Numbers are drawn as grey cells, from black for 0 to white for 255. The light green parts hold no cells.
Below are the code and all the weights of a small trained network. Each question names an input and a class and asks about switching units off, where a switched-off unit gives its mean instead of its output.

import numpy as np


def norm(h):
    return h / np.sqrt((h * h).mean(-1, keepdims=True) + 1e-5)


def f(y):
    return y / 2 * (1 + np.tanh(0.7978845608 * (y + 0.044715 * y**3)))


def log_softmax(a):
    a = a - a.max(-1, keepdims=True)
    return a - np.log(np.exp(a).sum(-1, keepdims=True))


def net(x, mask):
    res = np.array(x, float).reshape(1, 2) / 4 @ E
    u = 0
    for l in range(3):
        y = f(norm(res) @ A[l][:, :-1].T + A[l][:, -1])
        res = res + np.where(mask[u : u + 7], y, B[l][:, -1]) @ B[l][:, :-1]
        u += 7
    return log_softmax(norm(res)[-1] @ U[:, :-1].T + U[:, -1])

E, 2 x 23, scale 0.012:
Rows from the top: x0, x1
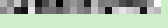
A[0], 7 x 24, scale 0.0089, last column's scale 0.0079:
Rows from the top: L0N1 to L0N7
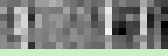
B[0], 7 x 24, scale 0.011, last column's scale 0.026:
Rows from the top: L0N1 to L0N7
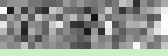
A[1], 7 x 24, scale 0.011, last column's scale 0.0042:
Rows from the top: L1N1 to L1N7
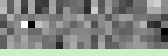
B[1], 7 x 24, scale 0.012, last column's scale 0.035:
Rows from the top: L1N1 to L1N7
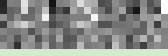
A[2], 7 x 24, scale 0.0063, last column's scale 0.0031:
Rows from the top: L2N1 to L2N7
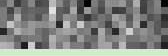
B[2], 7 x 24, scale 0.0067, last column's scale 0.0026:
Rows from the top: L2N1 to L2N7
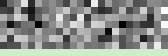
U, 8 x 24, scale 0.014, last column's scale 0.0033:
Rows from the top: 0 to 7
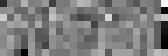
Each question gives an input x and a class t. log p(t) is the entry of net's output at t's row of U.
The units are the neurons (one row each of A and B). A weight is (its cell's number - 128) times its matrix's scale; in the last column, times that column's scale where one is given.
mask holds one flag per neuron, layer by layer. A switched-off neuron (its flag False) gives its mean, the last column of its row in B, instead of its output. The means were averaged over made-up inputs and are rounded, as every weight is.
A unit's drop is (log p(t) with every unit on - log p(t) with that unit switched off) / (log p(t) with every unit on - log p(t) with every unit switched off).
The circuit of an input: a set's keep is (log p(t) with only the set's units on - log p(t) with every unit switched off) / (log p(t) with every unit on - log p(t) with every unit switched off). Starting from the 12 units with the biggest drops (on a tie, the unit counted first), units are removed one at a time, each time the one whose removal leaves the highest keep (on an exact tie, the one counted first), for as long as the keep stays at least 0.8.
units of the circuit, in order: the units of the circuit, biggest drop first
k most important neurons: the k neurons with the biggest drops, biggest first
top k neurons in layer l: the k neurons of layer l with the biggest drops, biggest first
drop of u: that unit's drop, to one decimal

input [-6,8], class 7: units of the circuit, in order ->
[L0N2; L1N1; L1N2]
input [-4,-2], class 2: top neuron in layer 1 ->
[L1N1]
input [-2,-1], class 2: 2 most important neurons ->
[L1N1; L1N2]
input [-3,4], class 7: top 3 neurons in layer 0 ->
[L0N2; L0N5; L0N3]
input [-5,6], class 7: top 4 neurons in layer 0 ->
[L0N2; L0N5; L0N3; L0N4]
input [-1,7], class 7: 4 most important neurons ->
[L0N2; L0N5; L0N4; L1N1]
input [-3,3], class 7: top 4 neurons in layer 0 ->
[L0N2; L0N5; L0N3; L0N7]
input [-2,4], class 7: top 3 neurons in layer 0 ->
[L0N2; L0N5; L0N4]
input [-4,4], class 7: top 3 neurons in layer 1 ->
[L1N1; L1N2; L1N4]
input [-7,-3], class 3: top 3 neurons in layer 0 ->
[L0N3; L0N5; L0N2]
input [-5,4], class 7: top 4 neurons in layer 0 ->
[L0N2; L0N5; L0N3; L0N7]
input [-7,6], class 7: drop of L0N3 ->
0.7
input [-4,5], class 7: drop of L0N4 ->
0.1
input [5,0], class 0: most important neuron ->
[L0N3]
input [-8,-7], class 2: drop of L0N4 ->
0.0
